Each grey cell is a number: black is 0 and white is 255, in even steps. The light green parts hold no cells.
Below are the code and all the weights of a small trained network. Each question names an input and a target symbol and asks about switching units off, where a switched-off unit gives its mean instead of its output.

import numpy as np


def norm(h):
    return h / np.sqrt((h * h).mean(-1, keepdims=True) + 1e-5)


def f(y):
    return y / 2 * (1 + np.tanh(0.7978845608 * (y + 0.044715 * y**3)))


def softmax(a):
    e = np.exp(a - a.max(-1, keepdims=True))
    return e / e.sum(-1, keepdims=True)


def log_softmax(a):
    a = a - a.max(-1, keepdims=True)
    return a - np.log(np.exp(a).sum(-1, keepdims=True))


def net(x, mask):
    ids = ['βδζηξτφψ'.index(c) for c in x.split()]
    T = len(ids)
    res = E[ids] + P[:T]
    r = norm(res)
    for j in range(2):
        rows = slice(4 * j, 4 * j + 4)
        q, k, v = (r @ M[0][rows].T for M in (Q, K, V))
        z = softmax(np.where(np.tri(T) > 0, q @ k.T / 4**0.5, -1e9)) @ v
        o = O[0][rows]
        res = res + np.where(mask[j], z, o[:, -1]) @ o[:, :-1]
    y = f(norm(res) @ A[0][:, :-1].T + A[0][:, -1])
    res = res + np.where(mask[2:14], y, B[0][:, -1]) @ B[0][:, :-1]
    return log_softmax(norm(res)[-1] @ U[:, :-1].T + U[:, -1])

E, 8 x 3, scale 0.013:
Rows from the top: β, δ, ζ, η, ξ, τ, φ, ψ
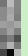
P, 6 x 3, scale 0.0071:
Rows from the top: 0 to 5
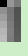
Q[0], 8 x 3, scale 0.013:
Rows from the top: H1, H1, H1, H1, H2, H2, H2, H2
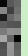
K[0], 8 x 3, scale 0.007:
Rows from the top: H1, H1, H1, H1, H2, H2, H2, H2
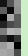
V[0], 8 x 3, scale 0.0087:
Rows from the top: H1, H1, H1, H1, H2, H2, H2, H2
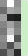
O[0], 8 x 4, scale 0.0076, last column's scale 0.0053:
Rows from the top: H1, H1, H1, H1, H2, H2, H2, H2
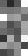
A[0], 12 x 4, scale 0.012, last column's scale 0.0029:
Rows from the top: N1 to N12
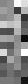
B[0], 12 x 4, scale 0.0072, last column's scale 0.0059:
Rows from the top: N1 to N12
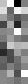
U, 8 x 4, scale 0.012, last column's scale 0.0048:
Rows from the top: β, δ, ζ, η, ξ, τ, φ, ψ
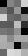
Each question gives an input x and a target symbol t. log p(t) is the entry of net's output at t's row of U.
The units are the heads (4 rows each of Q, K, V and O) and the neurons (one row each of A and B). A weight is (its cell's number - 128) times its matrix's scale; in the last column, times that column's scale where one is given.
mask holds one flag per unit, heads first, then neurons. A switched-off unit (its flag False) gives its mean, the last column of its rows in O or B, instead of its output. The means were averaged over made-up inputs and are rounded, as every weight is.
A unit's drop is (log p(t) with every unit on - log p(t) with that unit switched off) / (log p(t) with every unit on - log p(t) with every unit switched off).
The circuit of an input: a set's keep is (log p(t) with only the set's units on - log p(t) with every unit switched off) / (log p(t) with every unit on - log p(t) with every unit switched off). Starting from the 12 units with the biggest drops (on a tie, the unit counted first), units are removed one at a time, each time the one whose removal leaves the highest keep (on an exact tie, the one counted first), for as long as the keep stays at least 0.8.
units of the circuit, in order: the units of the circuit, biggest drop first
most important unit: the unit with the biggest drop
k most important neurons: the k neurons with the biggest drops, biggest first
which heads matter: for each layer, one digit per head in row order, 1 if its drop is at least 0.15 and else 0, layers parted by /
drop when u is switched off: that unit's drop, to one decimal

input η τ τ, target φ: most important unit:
H1
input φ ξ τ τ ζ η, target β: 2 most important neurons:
(N1 N7)
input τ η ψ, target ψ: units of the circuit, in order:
(H1 N1)
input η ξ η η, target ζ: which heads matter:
01
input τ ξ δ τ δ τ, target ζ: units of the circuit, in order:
(H1 N2)
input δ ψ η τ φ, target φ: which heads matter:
11
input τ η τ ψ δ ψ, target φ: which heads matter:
11
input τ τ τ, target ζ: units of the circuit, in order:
(H1 N2 N7)
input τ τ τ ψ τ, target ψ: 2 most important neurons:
(N2 N8)
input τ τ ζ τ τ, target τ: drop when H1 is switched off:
1.1
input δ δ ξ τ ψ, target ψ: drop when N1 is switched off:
0.2
